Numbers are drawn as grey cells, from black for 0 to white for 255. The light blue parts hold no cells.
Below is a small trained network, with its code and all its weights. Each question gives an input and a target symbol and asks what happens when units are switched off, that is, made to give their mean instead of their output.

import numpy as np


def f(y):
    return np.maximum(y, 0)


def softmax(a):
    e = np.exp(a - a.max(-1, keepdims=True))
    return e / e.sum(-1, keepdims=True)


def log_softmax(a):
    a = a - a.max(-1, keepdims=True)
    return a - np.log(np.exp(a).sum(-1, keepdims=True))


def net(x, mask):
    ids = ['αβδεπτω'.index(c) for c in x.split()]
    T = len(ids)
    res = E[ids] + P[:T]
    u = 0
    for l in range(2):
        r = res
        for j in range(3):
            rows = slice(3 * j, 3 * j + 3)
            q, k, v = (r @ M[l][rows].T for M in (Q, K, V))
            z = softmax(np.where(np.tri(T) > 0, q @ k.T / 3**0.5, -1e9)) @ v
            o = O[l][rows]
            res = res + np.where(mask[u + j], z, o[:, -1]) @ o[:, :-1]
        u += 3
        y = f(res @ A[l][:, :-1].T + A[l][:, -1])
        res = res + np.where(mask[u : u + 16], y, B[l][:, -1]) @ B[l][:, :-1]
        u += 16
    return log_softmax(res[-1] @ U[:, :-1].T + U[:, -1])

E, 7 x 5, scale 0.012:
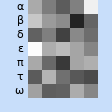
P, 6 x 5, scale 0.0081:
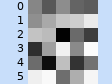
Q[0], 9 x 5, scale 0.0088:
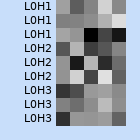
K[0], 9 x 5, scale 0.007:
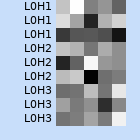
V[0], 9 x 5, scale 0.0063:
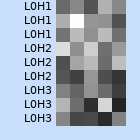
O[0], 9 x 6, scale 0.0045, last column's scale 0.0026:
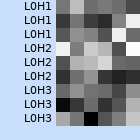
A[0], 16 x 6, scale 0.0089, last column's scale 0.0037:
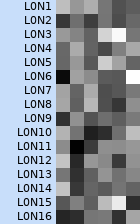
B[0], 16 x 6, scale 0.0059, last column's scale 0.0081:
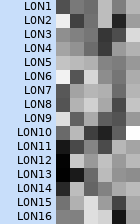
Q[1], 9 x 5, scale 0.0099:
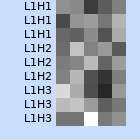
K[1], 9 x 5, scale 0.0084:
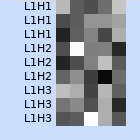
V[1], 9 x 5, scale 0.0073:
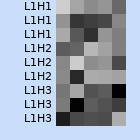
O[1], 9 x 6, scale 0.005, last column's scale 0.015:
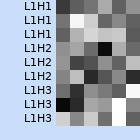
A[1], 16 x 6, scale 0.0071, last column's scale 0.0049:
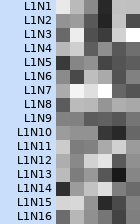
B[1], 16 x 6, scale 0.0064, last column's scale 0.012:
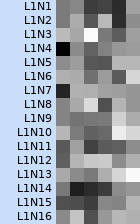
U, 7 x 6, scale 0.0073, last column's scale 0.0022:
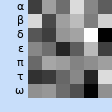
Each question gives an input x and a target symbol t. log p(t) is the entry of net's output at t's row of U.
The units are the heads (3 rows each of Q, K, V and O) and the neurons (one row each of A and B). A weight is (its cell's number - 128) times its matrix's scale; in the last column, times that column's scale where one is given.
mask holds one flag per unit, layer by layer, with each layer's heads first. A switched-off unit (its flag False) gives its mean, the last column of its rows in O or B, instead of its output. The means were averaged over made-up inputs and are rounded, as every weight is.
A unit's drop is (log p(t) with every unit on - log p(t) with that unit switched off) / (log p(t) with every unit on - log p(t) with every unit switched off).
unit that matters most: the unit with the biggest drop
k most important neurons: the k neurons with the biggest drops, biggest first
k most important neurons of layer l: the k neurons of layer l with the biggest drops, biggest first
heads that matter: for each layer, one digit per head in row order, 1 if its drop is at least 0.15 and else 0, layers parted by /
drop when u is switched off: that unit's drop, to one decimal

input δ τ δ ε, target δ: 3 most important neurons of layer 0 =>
L0N16, L0N2, L0N13
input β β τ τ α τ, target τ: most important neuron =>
L0N2
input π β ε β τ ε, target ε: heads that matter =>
100 / 001
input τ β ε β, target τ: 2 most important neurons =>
L0N16, L0N2
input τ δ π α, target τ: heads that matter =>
010 / 001
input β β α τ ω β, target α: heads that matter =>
010 / 110
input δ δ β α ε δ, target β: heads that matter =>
000 / 011
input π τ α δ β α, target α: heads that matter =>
010 / 111
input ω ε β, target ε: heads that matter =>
001 / 001
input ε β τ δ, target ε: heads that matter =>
011 / 011
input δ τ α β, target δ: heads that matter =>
011 / 001
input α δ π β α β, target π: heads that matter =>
011 / 111
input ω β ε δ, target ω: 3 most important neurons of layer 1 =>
L1N1, L1N13, L1N10
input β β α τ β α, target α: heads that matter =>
011 / 111
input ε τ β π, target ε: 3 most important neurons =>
L0N10, L0N12, L0N3
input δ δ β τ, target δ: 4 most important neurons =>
L0N16, L0N2, L0N13, L0N11
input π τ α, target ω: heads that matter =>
000 / 101
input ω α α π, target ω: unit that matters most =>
L1H2
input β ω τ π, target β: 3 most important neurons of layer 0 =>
L0N10, L0N15, L0N12
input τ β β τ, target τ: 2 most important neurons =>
L0N16, L0N2
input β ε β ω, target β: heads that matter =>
111 / 001
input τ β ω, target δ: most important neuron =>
L0N11
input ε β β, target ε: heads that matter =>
000 / 000
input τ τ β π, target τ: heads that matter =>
010 / 001
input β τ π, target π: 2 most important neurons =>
L0N11, L1N3
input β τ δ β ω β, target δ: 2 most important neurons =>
L0N2, L0N11
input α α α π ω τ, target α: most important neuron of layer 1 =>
L1N7
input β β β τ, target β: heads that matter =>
000 / 000
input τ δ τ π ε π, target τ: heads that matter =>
000 / 001
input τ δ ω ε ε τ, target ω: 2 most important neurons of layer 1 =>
L1N1, L1N13
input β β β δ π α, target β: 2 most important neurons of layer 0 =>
L0N10, L0N15
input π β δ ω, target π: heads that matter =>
000 / 111
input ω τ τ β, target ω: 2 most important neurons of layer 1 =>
L1N1, L1N13
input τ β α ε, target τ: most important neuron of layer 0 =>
L0N16
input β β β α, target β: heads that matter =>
000 / 000
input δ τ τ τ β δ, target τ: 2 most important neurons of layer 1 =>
L1N13, L1N10
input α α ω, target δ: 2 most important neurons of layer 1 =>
L1N6, L1N1
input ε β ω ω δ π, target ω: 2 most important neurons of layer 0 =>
L0N3, L0N11
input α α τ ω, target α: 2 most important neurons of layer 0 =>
L0N10, L0N15
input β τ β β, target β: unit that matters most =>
L0N10
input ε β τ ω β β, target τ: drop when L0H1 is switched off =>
0.1
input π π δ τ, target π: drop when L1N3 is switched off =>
0.1
